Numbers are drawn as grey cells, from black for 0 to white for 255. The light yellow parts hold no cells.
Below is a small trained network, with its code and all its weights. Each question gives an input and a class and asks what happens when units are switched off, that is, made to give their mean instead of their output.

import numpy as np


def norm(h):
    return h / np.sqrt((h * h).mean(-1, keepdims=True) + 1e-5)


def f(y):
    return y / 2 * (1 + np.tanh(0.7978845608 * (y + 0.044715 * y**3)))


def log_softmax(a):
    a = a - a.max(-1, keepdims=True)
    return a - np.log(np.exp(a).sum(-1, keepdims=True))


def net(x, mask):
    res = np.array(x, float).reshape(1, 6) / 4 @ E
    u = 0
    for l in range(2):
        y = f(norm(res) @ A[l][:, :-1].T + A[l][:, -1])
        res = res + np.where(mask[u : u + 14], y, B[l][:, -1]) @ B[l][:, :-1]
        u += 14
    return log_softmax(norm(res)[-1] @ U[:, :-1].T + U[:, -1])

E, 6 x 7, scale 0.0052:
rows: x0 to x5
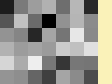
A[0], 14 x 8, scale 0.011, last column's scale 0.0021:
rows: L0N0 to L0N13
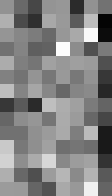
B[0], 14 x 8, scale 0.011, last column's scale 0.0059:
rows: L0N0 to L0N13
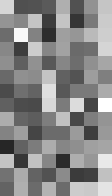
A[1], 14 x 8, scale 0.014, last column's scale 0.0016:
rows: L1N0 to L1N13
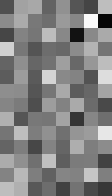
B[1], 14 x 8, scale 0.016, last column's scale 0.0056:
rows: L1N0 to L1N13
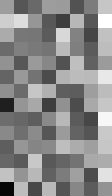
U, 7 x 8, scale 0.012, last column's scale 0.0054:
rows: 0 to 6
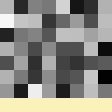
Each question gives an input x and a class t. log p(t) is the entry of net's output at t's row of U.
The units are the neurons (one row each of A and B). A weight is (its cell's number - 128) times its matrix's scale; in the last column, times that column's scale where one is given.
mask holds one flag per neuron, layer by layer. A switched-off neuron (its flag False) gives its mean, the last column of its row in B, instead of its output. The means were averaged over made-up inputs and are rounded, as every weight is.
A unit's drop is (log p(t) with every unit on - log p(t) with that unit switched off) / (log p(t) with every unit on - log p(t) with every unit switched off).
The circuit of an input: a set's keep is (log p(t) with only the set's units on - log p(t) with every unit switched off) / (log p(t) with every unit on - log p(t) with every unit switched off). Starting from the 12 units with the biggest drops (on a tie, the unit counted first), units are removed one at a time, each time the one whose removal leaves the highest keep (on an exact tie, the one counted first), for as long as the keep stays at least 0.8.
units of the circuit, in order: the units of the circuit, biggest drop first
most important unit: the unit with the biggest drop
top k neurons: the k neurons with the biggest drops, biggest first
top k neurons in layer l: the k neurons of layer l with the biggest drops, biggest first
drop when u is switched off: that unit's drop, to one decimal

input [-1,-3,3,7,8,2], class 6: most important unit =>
L0N11
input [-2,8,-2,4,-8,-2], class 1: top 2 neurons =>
[L0N2 L1N1]
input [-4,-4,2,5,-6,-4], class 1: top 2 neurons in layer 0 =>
[L0N2 L0N13]
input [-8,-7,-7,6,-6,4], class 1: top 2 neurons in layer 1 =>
[L1N1 L1N12]
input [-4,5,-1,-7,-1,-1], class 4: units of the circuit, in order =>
[L1N13 L0N10]
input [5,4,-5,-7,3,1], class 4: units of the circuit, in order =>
[L1N13 L0N3 L0N10]
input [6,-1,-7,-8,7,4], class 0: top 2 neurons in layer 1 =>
[L1N0 L1N2]
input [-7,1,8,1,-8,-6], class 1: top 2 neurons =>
[L0N2 L0N1]
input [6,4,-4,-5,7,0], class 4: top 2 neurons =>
[L1N13 L0N3]
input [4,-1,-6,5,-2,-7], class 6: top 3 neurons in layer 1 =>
[L1N11 L1N8 L1N2]
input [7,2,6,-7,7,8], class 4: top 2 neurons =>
[L0N7 L1N13]
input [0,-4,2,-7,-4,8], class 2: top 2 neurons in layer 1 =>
[L1N5 L1N7]
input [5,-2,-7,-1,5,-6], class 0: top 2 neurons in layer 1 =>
[L1N2 L1N1]
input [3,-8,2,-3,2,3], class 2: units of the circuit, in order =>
[L1N5]
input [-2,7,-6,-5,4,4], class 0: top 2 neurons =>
[L1N0 L0N7]
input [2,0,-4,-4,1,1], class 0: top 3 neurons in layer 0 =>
[L0N7 L0N11 L0N9]
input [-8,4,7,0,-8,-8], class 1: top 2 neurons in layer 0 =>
[L0N1 L0N2]
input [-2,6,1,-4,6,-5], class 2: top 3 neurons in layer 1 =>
[L1N13 L1N1 L1N10]
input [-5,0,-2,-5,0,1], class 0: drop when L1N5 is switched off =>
0.0
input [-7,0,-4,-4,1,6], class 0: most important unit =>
L0N2
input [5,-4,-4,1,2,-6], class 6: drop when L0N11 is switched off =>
0.1
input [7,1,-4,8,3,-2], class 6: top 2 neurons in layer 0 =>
[L0N11 L0N13]
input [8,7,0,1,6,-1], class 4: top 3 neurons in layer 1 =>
[L1N13 L1N2 L1N12]
